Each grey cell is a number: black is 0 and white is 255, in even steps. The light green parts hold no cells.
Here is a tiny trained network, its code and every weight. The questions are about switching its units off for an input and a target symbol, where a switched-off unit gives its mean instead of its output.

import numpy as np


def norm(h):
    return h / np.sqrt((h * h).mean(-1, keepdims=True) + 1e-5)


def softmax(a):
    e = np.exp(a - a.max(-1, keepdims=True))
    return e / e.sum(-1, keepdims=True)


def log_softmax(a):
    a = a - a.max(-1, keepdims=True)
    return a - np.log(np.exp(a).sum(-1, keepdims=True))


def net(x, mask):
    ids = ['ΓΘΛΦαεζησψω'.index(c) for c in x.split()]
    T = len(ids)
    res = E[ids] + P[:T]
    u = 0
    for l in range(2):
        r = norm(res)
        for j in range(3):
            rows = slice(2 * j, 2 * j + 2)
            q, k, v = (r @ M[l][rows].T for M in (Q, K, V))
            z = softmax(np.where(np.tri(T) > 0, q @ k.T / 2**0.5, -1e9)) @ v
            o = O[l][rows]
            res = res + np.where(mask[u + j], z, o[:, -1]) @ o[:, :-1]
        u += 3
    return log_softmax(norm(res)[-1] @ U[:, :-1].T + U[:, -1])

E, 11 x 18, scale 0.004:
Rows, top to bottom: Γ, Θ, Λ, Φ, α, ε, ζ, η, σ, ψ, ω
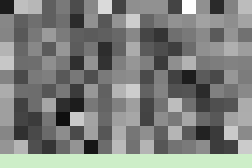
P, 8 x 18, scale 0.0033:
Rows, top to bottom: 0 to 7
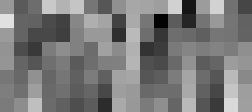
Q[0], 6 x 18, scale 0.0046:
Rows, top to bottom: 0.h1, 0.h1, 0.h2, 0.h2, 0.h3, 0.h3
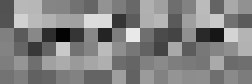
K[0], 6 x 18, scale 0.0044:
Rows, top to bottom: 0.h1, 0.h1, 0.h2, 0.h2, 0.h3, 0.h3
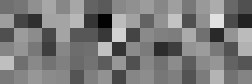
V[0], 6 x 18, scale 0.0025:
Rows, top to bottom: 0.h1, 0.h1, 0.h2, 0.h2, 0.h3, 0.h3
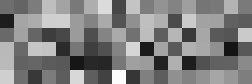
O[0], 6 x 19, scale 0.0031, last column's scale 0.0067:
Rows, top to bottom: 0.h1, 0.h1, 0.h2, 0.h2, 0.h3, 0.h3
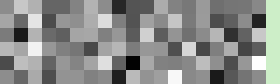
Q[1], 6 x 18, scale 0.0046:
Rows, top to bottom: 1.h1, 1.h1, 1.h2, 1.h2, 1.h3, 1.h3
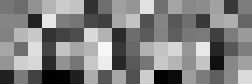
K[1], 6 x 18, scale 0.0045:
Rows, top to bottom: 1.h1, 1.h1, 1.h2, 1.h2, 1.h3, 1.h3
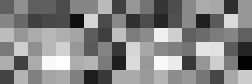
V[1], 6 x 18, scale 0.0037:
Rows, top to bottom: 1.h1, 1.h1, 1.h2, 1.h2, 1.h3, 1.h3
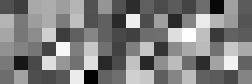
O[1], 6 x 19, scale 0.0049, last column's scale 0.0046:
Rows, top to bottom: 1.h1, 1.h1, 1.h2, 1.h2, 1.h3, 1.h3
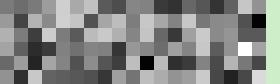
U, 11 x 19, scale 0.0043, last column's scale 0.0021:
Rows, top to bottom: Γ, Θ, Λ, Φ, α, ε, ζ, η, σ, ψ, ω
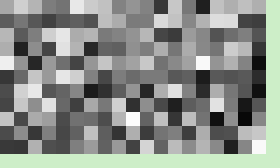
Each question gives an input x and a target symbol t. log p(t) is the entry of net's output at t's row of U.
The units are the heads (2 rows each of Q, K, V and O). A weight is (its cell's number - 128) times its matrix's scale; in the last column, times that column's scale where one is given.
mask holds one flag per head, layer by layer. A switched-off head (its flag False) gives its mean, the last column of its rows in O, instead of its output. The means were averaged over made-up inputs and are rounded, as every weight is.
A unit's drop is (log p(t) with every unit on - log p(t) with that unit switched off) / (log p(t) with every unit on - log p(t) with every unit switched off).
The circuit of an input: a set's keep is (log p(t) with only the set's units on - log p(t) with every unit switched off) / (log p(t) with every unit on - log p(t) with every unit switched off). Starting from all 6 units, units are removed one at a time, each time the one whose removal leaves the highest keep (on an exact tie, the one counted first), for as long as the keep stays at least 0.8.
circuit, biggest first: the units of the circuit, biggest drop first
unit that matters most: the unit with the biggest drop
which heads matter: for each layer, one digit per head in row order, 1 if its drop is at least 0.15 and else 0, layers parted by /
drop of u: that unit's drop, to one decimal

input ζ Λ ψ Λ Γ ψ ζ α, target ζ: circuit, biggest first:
[0.h1; 1.h2]
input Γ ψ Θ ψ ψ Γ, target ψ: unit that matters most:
0.h3
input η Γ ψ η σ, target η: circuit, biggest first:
[1.h2; 0.h1]
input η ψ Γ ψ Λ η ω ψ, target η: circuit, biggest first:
[0.h1; 1.h2; 0.h2]
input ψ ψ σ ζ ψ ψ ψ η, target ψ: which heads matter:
000 / 000
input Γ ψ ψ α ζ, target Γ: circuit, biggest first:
[0.h1; 1.h3]
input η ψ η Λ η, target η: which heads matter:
011 / 010
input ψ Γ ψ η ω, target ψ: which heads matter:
100 / 001
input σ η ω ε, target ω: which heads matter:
000 / 001
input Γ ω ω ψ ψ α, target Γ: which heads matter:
101 / 001
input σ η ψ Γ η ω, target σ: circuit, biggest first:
[0.h1; 1.h3; 0.h3; 1.h1]
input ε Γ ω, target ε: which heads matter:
100 / 110
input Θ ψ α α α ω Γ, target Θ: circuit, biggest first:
[1.h1; 1.h3]
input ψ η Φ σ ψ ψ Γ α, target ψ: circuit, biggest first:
[1.h3; 0.h1]
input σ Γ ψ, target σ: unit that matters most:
0.h1
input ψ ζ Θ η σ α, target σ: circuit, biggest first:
[0.h1; 0.h2; 1.h1]
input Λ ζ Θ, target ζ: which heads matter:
110 / 010
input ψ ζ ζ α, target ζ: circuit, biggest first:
[1.h2; 0.h2]
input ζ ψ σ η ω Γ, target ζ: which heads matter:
010 / 010
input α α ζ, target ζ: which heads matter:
110 / 110
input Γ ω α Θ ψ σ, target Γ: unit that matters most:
0.h1
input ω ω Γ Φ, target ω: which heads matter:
100 / 001
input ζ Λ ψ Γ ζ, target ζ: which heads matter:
100 / 010
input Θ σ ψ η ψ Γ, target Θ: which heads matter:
000 / 100
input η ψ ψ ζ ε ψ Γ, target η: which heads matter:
010 / 010
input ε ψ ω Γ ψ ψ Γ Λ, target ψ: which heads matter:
111 / 100
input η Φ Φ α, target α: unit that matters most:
0.h3
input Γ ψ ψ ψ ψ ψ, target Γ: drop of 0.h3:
0.2
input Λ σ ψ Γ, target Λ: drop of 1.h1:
0.6
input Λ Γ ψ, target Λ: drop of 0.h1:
1.1
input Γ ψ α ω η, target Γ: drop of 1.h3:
0.7
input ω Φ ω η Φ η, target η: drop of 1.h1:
0.0
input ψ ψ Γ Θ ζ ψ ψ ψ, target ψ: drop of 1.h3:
0.1
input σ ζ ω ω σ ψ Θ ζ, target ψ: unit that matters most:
0.h2
